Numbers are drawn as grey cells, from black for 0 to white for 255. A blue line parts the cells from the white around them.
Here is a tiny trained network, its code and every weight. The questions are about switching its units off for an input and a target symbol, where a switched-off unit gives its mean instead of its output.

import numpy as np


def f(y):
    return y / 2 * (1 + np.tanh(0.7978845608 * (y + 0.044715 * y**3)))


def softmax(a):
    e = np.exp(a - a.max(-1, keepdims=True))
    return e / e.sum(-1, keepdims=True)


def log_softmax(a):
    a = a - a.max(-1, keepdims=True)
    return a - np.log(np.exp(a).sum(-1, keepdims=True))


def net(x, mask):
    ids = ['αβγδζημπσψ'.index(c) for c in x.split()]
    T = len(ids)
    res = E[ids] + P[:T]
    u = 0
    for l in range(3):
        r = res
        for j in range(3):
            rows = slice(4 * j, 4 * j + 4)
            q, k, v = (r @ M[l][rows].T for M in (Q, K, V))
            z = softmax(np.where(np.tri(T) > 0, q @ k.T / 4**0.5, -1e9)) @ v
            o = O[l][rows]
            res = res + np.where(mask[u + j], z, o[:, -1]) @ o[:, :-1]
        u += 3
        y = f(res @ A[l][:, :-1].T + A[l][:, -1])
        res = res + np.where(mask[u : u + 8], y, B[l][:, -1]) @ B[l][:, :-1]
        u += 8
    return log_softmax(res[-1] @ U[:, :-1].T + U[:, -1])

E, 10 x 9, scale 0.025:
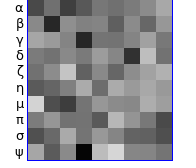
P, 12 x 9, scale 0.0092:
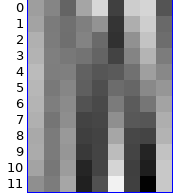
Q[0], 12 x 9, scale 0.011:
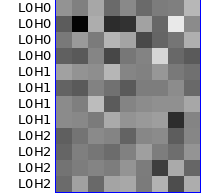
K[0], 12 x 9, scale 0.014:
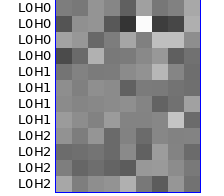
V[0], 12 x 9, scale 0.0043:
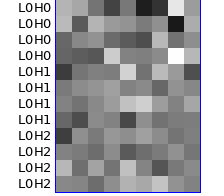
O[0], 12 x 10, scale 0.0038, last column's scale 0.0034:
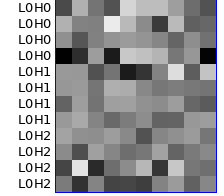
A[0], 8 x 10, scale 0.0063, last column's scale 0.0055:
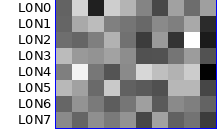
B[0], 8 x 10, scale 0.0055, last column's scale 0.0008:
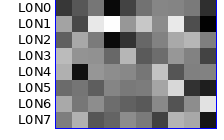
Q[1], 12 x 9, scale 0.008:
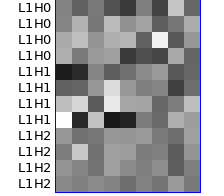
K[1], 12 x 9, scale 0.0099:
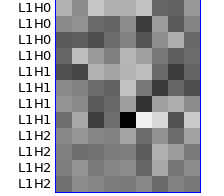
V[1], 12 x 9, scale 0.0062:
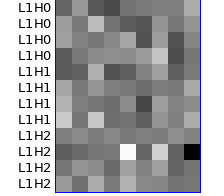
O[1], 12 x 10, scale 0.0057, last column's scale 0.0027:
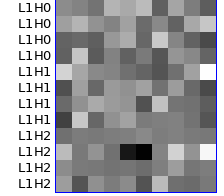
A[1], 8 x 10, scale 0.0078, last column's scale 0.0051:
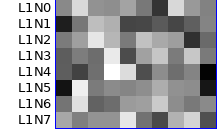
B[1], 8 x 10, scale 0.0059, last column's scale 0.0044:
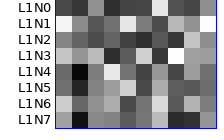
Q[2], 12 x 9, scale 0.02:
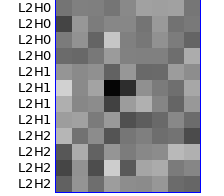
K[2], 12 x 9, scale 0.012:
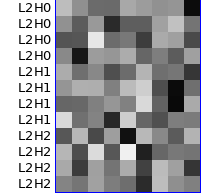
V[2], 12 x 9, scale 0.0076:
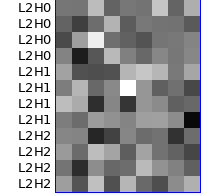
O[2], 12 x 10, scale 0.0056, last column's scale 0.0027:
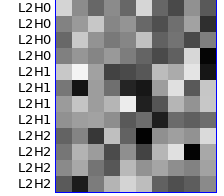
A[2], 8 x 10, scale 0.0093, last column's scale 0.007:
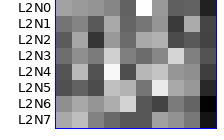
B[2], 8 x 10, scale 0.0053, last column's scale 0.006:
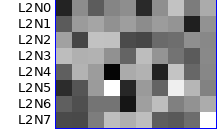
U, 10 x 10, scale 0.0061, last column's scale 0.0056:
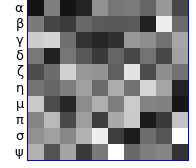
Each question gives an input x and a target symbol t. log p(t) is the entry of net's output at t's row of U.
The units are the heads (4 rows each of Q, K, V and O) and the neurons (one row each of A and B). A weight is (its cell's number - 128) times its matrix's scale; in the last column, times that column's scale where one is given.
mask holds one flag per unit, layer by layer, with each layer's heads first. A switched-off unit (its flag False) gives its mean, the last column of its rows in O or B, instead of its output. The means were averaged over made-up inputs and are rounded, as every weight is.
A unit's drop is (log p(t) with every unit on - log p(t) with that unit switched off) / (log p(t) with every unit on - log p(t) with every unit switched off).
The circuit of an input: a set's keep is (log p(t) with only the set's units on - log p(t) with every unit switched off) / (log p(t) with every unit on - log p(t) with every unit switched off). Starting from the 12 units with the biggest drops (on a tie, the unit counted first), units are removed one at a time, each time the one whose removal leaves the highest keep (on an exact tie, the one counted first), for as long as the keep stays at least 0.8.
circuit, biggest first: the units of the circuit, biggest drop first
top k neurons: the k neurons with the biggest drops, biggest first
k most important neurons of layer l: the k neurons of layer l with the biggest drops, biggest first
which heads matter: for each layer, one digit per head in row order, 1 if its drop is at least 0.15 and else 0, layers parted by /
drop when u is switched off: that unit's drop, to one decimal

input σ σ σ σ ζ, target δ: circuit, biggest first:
(L2H1)
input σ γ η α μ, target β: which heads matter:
100 / 000 / 101
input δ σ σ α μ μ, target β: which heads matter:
100 / 001 / 101
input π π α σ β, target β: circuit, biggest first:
(L2H2; L1H2)
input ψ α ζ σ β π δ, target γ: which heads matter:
000 / 001 / 001
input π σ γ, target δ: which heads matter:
000 / 000 / 010
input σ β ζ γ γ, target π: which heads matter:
000 / 010 / 100
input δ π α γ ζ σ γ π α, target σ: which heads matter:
000 / 001 / 010
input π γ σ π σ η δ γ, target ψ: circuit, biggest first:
(L2H2; L1N3)
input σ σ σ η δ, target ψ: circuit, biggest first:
(L2H2; L0H0)
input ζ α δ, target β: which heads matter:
100 / 000 / 001
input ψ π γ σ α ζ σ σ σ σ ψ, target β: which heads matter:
000 / 000 / 001
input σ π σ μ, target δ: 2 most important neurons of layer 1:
(L1N7; L1N1)
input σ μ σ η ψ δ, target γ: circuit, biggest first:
(L2H1)
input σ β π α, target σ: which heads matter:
100 / 001 / 010
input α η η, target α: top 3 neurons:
(L2N0; L1N1; L1N3)
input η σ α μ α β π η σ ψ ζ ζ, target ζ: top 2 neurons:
(L1N7; L1N1)
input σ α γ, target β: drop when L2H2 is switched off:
0.6
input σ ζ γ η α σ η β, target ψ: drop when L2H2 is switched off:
0.9
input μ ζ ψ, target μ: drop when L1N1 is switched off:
-0.3
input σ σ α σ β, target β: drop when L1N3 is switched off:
0.0
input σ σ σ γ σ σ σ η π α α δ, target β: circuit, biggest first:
(L2H2)
